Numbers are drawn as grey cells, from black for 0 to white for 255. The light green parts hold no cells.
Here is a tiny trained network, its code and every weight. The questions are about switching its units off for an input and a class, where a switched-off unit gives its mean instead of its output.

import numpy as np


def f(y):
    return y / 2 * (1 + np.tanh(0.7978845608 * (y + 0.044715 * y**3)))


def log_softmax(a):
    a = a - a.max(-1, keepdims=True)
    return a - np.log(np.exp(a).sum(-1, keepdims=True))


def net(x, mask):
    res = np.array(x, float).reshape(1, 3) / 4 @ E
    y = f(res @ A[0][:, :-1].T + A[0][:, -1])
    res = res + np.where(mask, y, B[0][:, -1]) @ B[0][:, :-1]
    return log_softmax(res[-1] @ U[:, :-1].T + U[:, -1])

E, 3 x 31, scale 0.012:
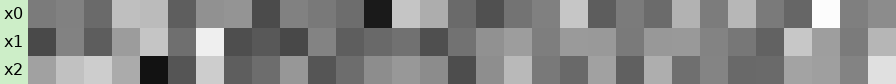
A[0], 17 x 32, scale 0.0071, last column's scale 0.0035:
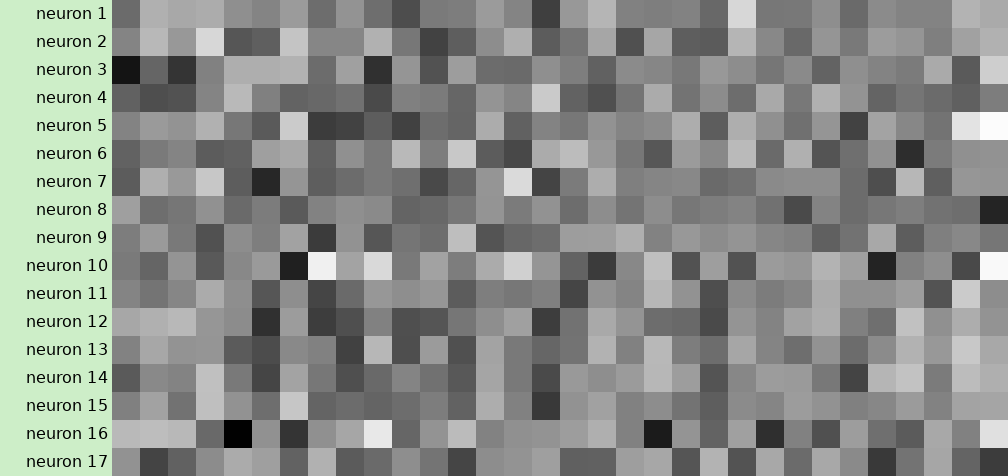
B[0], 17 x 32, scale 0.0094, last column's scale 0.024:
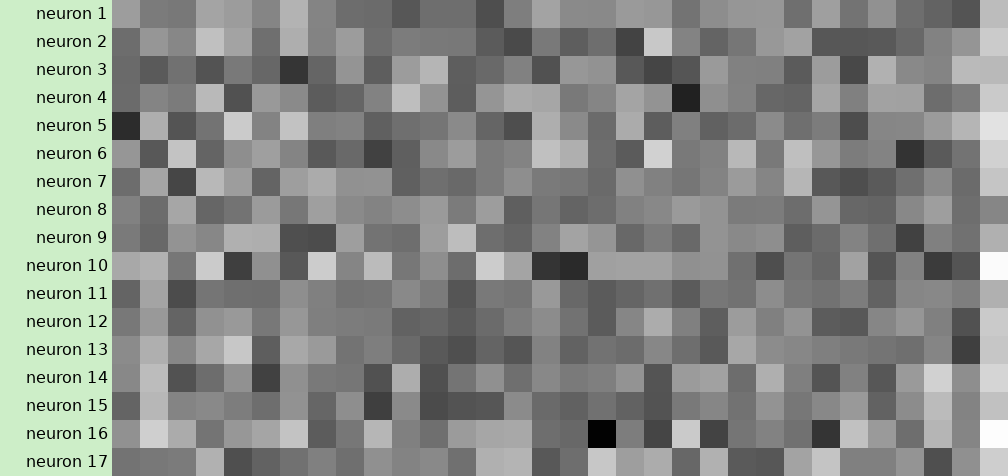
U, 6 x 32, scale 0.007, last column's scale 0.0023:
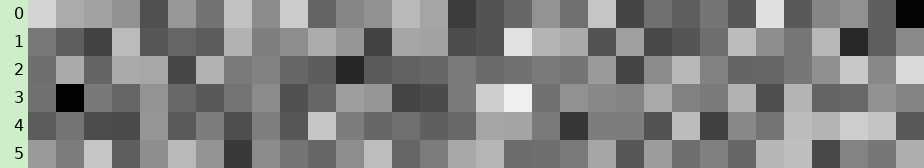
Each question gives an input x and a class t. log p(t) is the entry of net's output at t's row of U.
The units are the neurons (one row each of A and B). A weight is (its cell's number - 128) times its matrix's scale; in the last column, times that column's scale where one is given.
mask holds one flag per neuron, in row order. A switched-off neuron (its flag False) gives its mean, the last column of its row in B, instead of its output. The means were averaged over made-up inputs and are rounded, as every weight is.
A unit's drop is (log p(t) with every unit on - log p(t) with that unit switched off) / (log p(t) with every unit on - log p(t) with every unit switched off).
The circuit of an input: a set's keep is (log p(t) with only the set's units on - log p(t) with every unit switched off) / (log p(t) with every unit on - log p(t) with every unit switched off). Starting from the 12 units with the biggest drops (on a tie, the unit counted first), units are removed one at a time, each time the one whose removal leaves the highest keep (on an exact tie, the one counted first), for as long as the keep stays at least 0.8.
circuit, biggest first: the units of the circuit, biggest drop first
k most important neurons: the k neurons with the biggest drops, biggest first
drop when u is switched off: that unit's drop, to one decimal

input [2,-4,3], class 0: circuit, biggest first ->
[neuron 5]
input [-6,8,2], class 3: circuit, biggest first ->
[neuron 16; neuron 6]
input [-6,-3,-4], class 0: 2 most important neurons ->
[neuron 10; neuron 5]
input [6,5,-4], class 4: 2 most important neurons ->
[neuron 10; neuron 14]
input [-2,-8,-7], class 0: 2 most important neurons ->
[neuron 16; neuron 3]
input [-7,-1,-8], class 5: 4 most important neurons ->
[neuron 6; neuron 7; neuron 9; neuron 11]
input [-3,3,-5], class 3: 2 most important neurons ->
[neuron 16; neuron 10]
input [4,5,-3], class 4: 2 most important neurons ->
[neuron 10; neuron 3]
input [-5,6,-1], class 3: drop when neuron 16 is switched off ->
0.3
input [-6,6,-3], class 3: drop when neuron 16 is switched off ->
0.2
